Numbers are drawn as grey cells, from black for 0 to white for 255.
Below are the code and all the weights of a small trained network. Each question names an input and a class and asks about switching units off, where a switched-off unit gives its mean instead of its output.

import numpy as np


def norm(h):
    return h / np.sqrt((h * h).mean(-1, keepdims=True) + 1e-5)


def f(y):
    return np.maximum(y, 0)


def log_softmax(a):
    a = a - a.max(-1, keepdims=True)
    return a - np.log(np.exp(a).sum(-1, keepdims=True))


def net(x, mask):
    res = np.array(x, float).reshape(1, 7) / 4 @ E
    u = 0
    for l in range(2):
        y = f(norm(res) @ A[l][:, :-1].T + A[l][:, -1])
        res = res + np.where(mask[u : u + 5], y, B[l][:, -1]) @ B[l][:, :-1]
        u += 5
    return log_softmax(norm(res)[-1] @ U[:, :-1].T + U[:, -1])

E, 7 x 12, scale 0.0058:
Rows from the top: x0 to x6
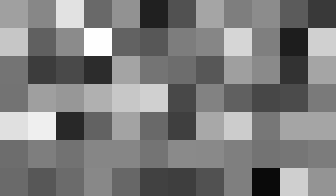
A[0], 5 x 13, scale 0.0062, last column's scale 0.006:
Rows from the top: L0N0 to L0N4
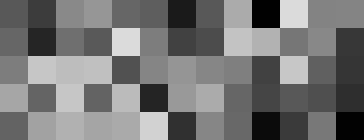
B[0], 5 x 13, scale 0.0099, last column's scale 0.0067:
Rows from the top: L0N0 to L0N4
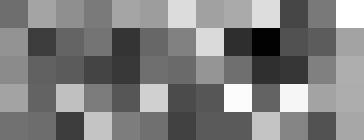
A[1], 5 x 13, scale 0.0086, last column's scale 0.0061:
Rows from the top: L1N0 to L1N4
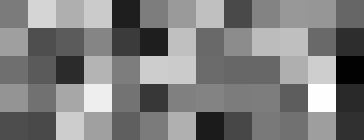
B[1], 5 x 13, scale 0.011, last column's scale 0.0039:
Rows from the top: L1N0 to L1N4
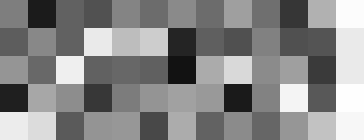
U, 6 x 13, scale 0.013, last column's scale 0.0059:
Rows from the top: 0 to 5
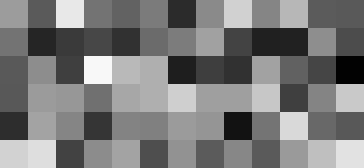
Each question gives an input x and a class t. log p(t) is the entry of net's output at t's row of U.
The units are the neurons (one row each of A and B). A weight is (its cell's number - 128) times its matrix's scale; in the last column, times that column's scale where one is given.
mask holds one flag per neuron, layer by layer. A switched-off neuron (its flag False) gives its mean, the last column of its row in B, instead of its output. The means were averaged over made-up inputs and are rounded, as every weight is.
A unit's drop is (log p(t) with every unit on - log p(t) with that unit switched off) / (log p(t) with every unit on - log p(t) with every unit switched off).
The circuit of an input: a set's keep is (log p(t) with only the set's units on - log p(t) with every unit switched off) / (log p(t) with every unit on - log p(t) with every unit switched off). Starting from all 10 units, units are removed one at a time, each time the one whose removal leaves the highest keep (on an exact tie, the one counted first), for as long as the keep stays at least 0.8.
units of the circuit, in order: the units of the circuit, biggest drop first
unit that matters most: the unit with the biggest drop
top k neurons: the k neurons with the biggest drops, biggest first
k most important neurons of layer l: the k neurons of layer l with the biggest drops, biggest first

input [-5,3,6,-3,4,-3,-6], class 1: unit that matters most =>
L0N0
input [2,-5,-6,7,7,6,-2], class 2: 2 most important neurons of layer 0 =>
(L0N4; L0N1)
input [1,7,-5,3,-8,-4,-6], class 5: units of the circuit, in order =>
(L1N4; L0N0)
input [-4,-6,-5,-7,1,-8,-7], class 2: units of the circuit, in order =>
(L1N1; L0N0)
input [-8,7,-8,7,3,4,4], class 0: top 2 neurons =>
(L1N2; L0N1)
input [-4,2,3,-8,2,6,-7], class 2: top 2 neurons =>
(L1N1; L0N0)
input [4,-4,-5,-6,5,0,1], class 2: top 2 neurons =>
(L1N1; L0N1)
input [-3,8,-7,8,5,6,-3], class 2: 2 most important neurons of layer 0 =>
(L0N4; L0N1)
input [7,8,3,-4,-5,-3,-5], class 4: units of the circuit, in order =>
(L1N3; L0N0)
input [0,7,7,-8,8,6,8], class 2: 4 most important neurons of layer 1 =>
(L1N1; L1N4; L1N0; L1N3)
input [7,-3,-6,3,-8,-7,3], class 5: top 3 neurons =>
(L1N4; L1N2; L0N1)
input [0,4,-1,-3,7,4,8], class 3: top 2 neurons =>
(L0N0; L1N4)
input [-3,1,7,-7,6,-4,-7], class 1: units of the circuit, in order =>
(L0N0; L0N1)
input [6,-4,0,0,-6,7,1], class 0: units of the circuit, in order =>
(L0N3)
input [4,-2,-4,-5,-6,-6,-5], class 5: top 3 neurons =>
(L1N4; L0N0; L0N4)
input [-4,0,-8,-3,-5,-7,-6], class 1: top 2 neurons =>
(L1N0; L0N0)
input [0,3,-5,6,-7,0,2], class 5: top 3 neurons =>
(L1N4; L1N1; L0N1)
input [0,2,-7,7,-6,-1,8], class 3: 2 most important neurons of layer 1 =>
(L1N1; L1N4)
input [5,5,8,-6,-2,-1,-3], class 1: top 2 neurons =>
(L0N1; L1N2)
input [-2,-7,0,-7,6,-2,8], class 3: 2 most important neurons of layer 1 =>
(L1N3; L1N4)
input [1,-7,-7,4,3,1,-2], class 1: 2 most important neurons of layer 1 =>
(L1N0; L1N3)
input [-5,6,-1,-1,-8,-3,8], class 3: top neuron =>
(L0N0)
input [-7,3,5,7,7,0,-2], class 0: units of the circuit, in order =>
(L1N2; L0N0)
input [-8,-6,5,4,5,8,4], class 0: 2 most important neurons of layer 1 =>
(L1N2; L1N3)
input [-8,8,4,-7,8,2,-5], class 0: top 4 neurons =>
(L1N2; L0N0; L1N4; L0N2)
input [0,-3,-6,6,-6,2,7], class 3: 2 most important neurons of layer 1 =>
(L1N1; L1N4)
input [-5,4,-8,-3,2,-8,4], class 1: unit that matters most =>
L0N2
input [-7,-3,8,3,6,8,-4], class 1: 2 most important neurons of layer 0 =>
(L0N1; L0N3)
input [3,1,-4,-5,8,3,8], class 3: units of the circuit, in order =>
(L0N0; L1N4)
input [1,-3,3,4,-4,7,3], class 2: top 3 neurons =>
(L0N4; L1N3; L1N0)
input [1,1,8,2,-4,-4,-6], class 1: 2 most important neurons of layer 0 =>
(L0N1; L0N0)
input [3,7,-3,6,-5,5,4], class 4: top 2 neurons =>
(L1N3; L1N1)
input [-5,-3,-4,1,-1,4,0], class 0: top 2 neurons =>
(L1N2; L0N1)
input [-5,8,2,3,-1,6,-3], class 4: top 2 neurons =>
(L1N3; L0N0)
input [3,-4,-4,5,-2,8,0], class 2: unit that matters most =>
L0N4
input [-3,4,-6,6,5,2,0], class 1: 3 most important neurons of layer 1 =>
(L1N0; L1N1; L1N4)
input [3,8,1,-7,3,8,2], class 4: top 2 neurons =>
(L1N3; L0N4)
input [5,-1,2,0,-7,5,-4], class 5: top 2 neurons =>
(L1N4; L0N0)
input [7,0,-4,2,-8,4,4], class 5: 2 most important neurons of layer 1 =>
(L1N4; L1N2)
